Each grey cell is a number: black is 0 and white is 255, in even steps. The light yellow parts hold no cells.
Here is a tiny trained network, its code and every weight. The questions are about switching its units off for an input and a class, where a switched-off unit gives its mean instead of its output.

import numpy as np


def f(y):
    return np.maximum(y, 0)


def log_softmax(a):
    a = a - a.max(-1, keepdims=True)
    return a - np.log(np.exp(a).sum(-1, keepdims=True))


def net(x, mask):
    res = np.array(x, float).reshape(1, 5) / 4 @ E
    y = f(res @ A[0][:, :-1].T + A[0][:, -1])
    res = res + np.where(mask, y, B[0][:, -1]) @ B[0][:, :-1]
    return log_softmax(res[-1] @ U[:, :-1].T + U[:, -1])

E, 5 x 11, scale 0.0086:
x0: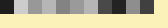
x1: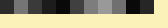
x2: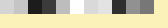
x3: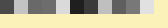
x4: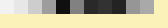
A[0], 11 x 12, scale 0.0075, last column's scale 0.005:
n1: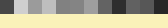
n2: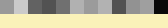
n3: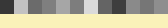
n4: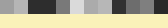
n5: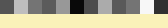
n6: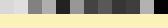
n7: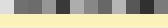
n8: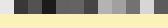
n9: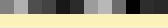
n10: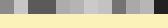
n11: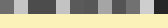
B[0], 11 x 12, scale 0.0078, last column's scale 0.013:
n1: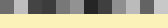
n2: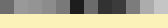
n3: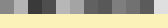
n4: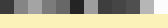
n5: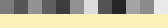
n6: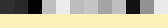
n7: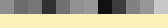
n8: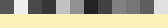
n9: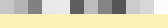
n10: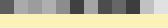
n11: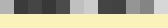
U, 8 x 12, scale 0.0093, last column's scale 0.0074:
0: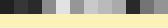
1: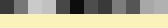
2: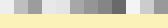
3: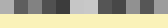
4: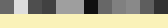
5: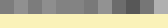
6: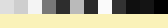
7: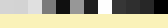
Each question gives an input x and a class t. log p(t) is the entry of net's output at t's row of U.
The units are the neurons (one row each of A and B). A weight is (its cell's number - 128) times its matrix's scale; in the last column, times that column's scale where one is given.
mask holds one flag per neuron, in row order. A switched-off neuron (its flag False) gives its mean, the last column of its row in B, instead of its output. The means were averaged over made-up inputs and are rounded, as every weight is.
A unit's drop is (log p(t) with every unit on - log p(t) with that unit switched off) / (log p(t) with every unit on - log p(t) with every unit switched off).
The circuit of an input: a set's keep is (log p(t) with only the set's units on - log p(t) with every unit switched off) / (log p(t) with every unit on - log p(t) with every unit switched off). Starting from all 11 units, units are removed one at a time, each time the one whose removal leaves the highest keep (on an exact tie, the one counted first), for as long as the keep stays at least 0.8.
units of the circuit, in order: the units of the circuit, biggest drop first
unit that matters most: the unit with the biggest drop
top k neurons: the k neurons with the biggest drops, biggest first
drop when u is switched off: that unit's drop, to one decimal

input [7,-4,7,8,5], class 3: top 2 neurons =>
[n11, n5]
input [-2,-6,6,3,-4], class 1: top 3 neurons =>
[n9, n10, n6]
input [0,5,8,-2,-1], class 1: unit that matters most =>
n4
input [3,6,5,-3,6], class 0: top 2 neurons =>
[n6, n4]
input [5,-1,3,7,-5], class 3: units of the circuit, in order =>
[n6, n11]
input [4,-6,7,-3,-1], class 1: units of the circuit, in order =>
[n4, n9, n10]
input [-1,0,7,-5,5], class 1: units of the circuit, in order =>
[n4, n2]
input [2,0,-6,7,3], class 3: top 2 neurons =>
[n5, n4]
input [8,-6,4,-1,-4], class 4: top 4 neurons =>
[n9, n3, n6, n1]
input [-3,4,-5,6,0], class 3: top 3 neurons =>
[n5, n4, n10]
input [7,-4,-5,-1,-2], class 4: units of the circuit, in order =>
[n9, n4, n1]
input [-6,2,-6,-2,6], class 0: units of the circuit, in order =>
[n6, n4]
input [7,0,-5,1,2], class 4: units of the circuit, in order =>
[n1, n4]
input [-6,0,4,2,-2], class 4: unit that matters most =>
n8
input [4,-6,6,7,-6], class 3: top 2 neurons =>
[n11, n6]
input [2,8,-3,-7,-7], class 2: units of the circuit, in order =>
[n9, n6]
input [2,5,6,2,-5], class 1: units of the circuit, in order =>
[n4, n6]
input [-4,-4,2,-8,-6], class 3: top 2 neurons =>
[n6, n9]
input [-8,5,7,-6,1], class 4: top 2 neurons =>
[n8, n5]
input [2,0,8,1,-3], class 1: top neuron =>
[n4]
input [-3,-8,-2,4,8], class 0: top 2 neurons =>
[n6, n9]
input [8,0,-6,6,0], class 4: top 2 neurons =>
[n1, n4]
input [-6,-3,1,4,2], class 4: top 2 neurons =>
[n8, n9]
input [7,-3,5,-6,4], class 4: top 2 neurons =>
[n1, n5]
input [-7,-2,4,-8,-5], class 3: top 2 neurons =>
[n6, n7]
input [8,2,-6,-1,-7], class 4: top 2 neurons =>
[n6, n1]
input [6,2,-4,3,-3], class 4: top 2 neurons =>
[n6, n4]
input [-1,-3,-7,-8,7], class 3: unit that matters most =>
n7
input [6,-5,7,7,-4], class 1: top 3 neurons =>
[n10, n4, n2]
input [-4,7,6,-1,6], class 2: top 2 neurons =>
[n9, n2]
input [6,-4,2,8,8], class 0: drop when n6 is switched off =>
1.2
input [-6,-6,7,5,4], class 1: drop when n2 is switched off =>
0.2
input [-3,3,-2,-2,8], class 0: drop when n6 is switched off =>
0.7
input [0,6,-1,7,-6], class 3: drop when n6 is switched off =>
0.4
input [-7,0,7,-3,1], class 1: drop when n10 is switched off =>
0.2
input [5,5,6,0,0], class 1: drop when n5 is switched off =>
0.0
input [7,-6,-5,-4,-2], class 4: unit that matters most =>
n9
